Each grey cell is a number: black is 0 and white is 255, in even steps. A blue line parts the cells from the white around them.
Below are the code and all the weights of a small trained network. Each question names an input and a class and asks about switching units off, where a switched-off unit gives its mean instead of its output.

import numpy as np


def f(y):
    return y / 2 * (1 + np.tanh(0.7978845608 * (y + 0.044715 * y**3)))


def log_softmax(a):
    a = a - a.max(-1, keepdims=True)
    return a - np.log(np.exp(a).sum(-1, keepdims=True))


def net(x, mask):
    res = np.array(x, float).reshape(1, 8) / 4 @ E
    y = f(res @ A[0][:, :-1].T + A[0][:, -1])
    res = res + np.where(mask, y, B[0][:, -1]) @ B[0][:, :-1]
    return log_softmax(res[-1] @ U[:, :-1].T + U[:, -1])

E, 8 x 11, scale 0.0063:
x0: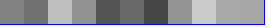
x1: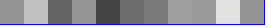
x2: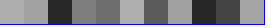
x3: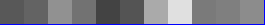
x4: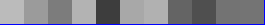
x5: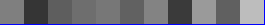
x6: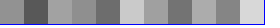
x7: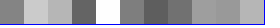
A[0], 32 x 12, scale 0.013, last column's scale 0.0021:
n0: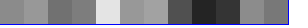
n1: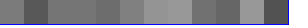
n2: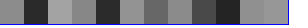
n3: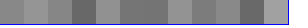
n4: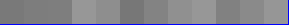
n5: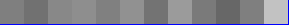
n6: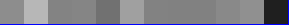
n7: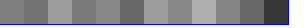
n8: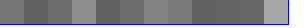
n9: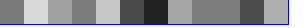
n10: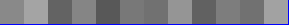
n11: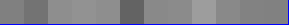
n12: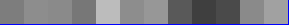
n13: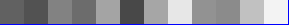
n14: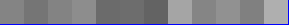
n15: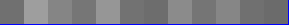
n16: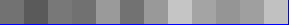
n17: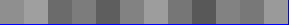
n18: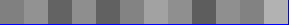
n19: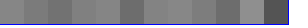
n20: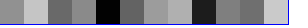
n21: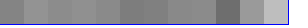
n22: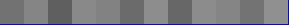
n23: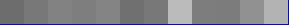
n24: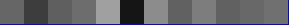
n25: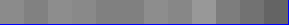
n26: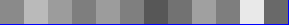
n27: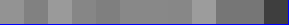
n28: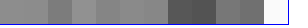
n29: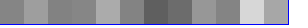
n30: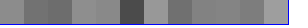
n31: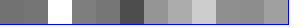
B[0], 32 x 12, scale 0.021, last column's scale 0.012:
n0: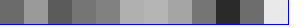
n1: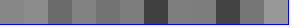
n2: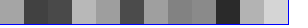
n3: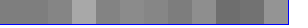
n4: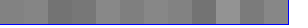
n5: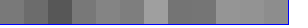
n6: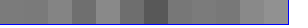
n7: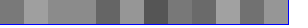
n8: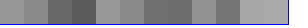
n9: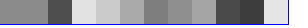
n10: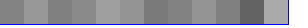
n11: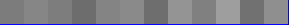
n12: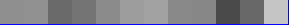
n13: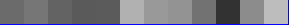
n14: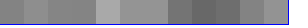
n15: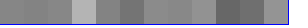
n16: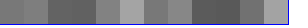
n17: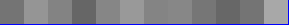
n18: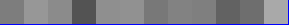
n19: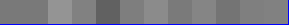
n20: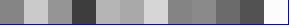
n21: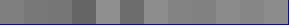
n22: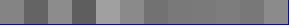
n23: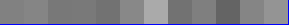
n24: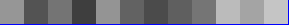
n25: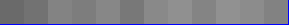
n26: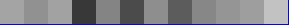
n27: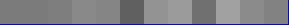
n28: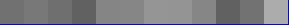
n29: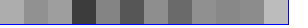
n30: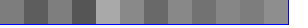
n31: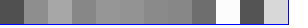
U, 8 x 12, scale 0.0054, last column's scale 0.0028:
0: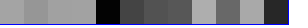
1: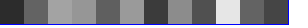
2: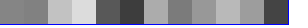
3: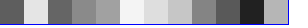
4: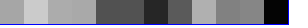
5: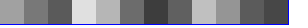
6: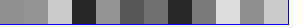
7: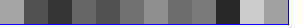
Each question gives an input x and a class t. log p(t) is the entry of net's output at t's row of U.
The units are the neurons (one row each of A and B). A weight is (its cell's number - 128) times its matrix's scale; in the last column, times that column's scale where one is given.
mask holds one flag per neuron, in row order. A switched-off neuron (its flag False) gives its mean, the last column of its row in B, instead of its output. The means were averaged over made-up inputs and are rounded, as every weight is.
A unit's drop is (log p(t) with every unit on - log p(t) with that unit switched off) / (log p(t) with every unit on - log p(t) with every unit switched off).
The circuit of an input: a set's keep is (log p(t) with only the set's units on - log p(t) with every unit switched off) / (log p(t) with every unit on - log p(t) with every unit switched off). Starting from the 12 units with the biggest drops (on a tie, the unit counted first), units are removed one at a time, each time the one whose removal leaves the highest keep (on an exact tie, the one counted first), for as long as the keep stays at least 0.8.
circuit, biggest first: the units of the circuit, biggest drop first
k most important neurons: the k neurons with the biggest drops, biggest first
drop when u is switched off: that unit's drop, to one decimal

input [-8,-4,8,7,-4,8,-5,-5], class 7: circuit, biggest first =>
[n2]
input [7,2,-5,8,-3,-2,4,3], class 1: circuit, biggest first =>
[n31 n20]
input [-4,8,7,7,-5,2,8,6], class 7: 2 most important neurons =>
[n13 n31]
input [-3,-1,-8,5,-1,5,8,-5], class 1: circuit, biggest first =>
[n31 n0 n20]
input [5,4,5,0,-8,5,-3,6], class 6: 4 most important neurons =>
[n26 n29 n0 n20]
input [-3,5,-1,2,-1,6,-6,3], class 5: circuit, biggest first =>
[n20 n0]
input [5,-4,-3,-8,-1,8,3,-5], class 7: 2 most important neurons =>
[n2 n31]
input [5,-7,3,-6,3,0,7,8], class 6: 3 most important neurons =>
[n26 n29 n2]
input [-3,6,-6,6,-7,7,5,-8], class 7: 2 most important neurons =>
[n13 n2]
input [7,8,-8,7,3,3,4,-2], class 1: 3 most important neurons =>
[n31 n0 n9]
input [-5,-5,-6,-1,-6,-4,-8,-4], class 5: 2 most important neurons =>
[n24 n20]
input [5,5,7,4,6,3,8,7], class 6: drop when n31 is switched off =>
0.0
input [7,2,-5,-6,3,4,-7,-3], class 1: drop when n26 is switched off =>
0.1
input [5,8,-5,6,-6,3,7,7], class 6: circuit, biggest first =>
[n26]
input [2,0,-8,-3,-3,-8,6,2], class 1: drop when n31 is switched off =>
0.2
